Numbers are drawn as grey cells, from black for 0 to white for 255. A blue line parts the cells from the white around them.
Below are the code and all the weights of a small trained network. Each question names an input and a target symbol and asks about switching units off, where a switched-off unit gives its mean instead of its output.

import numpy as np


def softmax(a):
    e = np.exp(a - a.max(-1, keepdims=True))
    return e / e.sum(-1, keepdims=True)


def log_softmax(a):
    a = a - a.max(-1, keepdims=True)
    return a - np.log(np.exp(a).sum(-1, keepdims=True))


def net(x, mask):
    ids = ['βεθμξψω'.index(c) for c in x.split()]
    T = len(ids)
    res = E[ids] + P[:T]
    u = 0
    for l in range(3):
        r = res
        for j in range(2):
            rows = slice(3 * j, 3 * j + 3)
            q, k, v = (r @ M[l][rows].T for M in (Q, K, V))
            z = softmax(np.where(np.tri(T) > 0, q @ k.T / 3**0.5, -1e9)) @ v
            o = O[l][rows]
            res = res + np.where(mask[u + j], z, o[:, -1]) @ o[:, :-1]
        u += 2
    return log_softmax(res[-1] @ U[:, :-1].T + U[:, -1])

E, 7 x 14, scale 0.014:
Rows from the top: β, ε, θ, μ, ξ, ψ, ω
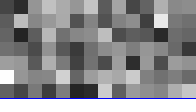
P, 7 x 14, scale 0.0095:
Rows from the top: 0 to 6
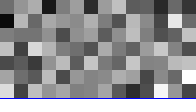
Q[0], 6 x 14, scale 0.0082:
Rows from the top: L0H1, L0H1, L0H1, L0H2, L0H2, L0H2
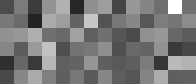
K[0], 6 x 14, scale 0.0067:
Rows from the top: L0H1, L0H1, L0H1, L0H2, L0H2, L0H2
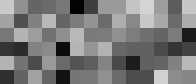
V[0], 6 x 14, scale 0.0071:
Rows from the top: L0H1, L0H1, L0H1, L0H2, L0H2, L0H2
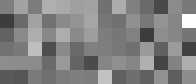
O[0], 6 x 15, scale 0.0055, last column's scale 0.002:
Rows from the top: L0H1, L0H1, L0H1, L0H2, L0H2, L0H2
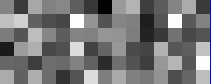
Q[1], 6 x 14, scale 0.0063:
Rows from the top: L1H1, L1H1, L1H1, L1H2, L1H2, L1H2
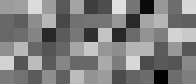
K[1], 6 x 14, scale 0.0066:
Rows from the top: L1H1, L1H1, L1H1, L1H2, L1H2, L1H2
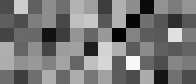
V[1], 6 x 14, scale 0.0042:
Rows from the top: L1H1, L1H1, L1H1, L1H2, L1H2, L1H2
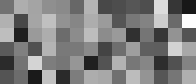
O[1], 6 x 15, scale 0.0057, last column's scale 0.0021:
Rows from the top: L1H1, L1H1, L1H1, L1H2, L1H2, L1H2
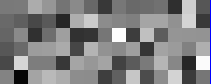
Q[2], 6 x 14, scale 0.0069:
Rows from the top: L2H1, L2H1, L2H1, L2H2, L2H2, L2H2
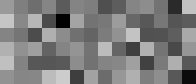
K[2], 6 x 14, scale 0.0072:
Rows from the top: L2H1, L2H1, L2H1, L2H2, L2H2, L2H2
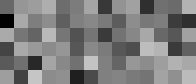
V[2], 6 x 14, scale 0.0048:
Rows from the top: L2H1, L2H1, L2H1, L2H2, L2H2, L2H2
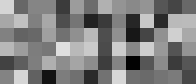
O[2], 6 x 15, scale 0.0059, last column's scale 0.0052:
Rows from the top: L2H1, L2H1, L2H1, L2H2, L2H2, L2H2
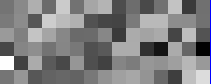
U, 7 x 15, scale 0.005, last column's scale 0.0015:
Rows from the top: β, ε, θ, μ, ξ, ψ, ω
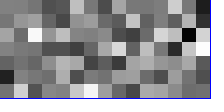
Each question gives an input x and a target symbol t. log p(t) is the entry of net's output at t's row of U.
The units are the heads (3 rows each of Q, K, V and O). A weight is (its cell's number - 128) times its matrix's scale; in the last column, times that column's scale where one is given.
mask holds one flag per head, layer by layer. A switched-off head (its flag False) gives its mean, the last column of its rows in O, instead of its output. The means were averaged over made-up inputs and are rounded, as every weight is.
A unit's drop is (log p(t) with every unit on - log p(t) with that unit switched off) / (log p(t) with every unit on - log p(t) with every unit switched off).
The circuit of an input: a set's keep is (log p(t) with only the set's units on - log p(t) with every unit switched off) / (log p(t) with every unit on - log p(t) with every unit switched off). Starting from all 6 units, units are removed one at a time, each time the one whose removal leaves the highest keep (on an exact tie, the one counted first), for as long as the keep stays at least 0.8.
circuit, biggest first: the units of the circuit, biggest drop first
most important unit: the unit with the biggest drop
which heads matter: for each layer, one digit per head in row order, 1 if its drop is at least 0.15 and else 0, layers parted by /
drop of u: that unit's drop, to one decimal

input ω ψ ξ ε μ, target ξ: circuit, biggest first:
[L2H1; L0H2]
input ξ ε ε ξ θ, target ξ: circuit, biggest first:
[L2H1; L0H1]
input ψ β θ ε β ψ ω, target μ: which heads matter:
11 / 11 / 00
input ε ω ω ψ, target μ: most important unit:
L1H2
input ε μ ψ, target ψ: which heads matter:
01 / 01 / 01
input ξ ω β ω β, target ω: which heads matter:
10 / 01 / 00
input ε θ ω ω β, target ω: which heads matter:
10 / 00 / 00
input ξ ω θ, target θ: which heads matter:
00 / 01 / 01
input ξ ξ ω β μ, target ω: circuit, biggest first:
[L0H1; L1H2]
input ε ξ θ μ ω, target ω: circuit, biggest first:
[L0H1; L2H2]
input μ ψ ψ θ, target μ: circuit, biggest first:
[L1H1; L0H2; L2H2]
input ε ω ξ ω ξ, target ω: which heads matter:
10 / 10 / 01
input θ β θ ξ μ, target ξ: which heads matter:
00 / 10 / 10
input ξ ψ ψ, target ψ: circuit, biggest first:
[L2H2; L1H2]
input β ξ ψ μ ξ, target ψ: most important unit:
L1H2
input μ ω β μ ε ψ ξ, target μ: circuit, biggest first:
[L1H1; L0H1]
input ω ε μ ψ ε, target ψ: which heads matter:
00 / 01 / 01
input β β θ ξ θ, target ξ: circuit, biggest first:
[L2H1; L0H1]
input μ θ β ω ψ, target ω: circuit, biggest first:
[L0H1; L1H1]
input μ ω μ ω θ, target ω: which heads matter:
10 / 00 / 00
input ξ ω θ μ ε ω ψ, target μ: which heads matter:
01 / 11 / 00
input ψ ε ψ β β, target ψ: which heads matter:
10 / 01 / 01
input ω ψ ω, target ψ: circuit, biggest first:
[L2H2]
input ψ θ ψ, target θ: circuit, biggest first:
[L2H2; L1H2; L0H1]
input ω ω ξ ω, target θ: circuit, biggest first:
[L1H1; L1H2]
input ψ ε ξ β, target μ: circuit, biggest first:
[L1H1; L0H2]
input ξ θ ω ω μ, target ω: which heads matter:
10 / 00 / 00
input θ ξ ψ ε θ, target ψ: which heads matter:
10 / 01 / 01
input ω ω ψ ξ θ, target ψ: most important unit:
L0H2
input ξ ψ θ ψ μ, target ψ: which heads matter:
10 / 01 / 11
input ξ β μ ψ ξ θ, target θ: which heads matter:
01 / 01 / 01
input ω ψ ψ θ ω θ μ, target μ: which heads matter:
11 / 10 / 00
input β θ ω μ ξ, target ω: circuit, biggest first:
[L0H1; L1H2]
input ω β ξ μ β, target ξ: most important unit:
L2H1
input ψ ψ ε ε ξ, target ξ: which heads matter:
01 / 00 / 10
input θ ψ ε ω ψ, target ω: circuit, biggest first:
[L0H1; L2H2]
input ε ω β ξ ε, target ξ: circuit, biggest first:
[L2H1; L1H1; L0H1]
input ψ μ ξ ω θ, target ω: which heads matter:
10 / 10 / 00
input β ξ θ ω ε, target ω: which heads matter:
10 / 00 / 00
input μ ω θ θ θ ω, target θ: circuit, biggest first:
[L2H2; L1H2]
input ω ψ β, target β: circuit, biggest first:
[L0H1; L2H2]
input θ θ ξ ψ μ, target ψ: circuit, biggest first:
[L1H2; L2H2; L0H1]
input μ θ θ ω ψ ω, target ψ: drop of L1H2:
0.2
